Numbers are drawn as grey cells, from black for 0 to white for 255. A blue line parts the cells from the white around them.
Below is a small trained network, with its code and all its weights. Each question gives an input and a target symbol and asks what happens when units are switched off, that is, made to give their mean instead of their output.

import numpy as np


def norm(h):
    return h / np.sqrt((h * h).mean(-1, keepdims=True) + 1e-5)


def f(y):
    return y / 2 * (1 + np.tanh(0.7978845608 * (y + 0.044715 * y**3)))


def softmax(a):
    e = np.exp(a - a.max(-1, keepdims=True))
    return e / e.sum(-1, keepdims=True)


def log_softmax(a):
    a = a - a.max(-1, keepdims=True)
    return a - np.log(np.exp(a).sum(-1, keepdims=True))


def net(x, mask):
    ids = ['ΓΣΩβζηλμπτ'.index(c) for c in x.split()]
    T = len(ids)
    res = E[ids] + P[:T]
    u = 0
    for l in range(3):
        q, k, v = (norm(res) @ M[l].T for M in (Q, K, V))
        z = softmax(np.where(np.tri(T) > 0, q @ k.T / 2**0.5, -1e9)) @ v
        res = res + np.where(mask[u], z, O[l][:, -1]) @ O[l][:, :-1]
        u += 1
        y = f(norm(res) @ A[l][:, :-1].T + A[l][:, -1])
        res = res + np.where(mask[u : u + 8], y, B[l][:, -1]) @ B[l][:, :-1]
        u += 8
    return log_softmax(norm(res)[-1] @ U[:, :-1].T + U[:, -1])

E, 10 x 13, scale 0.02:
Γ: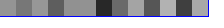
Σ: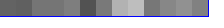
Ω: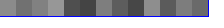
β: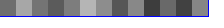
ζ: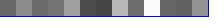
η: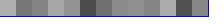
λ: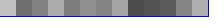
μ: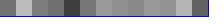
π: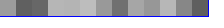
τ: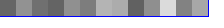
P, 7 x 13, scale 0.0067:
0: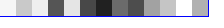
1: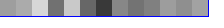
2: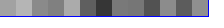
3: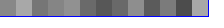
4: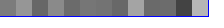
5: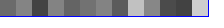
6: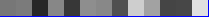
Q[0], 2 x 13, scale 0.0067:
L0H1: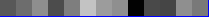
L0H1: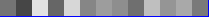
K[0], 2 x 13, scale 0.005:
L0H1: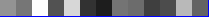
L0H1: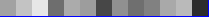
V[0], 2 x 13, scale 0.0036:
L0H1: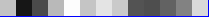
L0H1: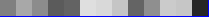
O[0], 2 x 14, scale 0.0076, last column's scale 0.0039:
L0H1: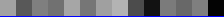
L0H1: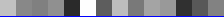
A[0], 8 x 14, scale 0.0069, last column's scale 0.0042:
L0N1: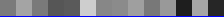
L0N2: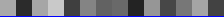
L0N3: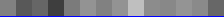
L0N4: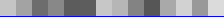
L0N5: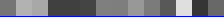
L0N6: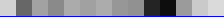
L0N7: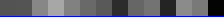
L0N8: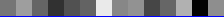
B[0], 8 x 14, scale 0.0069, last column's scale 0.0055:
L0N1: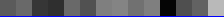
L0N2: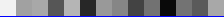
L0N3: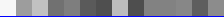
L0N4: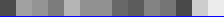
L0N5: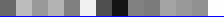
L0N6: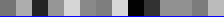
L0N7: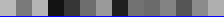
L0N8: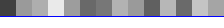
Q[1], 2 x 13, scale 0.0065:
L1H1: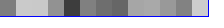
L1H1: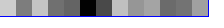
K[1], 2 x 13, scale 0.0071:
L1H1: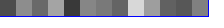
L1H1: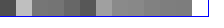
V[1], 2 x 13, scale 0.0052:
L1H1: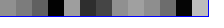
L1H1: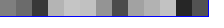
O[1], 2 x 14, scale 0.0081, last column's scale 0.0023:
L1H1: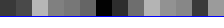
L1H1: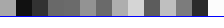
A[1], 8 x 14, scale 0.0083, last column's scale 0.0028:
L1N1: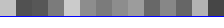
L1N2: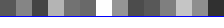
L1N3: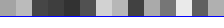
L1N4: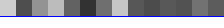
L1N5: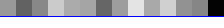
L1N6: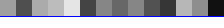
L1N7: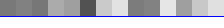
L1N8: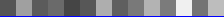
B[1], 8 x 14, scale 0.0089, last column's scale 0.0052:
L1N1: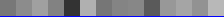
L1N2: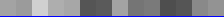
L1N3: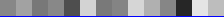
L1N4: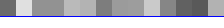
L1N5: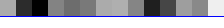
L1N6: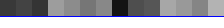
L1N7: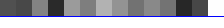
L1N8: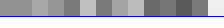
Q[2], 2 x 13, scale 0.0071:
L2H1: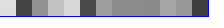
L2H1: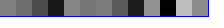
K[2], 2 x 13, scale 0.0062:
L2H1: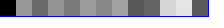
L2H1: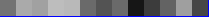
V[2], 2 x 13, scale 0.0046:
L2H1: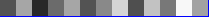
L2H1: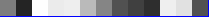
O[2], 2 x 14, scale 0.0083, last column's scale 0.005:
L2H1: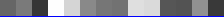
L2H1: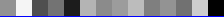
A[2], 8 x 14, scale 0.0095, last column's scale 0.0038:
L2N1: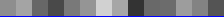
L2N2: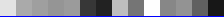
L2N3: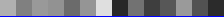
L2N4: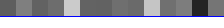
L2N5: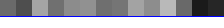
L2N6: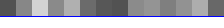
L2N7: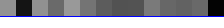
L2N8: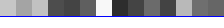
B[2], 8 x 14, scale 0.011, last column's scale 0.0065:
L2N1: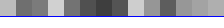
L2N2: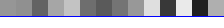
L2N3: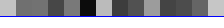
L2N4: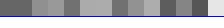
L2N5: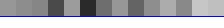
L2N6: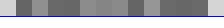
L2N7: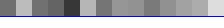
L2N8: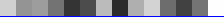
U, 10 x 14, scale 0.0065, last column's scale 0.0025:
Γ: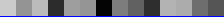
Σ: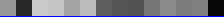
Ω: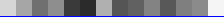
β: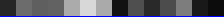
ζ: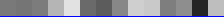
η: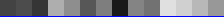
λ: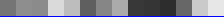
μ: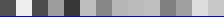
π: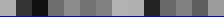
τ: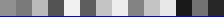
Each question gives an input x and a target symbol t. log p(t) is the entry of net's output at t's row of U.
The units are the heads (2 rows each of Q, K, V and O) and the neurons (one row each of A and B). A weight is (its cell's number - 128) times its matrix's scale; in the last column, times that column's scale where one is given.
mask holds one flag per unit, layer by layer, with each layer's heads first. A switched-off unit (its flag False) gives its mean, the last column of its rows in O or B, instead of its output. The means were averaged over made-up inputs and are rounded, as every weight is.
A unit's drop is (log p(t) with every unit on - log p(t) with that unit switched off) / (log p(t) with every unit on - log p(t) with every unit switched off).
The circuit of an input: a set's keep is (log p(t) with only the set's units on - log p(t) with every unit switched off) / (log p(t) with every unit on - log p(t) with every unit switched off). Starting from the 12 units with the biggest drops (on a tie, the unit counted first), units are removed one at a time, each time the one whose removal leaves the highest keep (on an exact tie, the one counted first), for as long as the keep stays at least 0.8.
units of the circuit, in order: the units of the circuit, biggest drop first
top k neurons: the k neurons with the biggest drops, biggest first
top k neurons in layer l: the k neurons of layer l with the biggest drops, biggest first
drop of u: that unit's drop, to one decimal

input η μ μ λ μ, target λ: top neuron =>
(L0N8)
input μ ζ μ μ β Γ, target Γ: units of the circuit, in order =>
(L2N8, L2H1)
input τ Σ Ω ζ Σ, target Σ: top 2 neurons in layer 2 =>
(L2N6, L2N8)
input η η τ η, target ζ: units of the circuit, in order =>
(L0N5, L2N2, L1N4)
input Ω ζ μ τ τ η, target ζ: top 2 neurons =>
(L2N2, L1N4)
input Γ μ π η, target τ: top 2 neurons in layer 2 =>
(L2N5, L2N1)
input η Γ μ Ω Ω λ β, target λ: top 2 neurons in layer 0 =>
(L0N6, L0N5)
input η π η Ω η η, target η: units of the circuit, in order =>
(L0H1, L1N6)
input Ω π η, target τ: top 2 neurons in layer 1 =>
(L1N4, L1N7)
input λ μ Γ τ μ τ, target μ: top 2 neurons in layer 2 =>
(L2N7, L2N3)
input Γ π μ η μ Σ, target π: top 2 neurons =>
(L1N5, L0N2)
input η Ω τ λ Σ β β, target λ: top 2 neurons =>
(L0N6, L1N2)
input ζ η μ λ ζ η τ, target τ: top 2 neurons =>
(L1N5, L1N7)
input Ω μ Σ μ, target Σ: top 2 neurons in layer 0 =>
(L0N5, L0N3)
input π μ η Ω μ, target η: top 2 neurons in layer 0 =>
(L0N5, L0N2)
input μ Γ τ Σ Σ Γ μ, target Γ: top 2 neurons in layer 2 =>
(L2N8, L2N4)
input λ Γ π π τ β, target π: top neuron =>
(L0N4)
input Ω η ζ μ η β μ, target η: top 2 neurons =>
(L0N5, L1N5)
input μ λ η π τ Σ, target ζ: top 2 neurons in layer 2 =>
(L2N2, L2N4)
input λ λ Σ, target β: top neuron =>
(L1N7)
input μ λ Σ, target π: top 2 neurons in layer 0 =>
(L0N1, L0N2)
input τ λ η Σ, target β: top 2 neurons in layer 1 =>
(L1N6, L1N7)
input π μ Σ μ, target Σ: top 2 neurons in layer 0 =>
(L0N5, L0N4)
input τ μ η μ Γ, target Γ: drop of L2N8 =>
0.2
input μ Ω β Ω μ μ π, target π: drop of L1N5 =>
0.1
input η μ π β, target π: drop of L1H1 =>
0.8
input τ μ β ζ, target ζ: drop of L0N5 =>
0.0
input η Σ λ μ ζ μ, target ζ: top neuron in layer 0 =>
(L0N5)
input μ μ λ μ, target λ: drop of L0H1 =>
0.3
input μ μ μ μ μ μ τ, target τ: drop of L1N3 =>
0.1
